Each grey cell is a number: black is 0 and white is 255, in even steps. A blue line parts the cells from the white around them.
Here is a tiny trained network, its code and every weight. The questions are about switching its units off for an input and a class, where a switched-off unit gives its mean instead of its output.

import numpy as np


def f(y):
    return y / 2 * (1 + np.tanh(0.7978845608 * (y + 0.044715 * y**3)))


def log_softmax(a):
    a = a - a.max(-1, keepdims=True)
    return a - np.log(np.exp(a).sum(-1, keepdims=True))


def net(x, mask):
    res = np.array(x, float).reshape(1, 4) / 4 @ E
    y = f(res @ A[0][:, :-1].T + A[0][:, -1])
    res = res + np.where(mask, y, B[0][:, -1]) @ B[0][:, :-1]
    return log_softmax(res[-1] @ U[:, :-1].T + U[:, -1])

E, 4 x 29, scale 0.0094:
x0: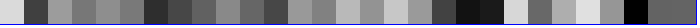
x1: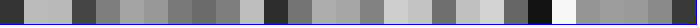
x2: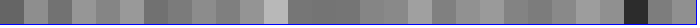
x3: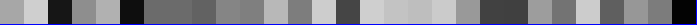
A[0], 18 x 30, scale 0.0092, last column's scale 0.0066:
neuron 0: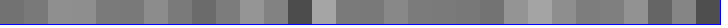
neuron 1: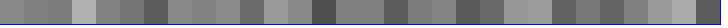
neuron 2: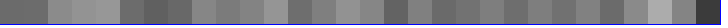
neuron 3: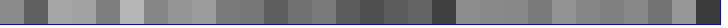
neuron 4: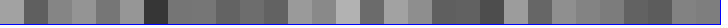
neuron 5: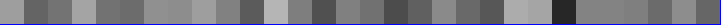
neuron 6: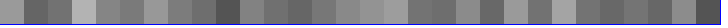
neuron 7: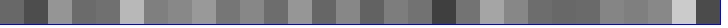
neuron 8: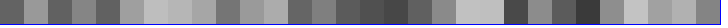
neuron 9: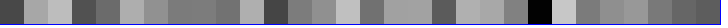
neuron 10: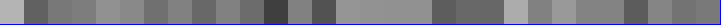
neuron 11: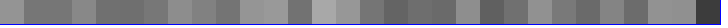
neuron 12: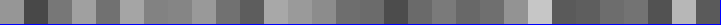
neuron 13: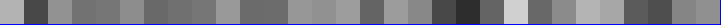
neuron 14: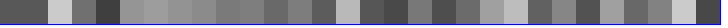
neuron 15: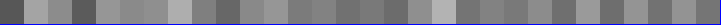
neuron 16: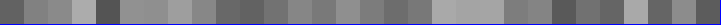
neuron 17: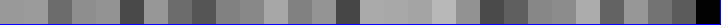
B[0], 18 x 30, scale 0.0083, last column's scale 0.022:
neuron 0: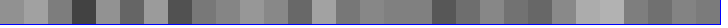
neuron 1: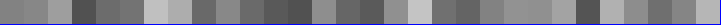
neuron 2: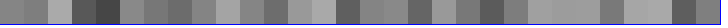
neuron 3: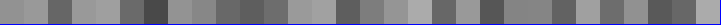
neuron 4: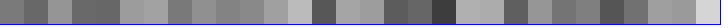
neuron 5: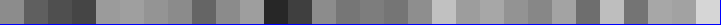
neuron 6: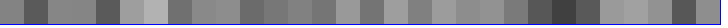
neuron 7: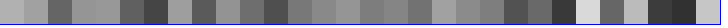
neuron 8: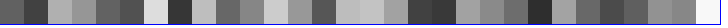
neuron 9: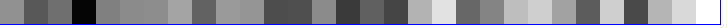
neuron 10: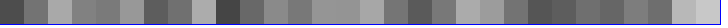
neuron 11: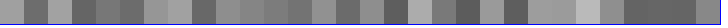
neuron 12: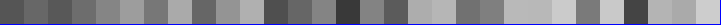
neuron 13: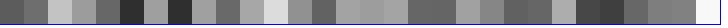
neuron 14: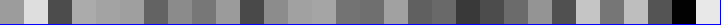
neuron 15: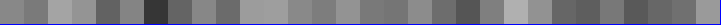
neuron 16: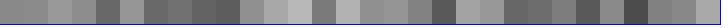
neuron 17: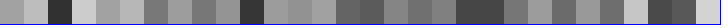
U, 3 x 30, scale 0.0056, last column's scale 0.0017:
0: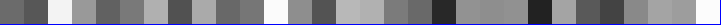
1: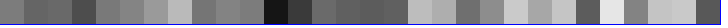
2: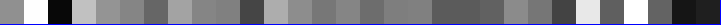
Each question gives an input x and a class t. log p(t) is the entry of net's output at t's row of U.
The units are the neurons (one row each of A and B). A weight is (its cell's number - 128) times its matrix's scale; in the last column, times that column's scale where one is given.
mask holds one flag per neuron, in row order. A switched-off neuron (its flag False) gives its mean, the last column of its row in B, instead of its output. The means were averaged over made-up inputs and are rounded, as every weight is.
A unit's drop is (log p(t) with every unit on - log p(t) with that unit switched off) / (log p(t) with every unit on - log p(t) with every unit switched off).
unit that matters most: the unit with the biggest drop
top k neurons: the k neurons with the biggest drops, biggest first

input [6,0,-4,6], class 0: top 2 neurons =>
[neuron 14; neuron 13]
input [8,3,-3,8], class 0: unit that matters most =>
neuron 13
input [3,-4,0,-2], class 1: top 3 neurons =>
[neuron 8; neuron 12; neuron 5]
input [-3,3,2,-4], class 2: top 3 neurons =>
[neuron 14; neuron 13; neuron 7]
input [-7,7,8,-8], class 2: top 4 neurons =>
[neuron 14; neuron 7; neuron 13; neuron 3]
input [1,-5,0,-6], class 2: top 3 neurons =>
[neuron 14; neuron 9; neuron 7]
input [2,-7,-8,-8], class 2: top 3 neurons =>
[neuron 14; neuron 7; neuron 9]
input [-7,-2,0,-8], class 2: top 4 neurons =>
[neuron 14; neuron 7; neuron 13; neuron 3]
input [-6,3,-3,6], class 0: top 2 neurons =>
[neuron 8; neuron 14]
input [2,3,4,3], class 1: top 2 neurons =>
[neuron 14; neuron 8]
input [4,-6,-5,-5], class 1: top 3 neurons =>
[neuron 12; neuron 5; neuron 8]
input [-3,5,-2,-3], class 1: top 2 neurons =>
[neuron 9; neuron 13]
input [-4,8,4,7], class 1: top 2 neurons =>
[neuron 9; neuron 14]
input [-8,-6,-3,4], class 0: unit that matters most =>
neuron 8
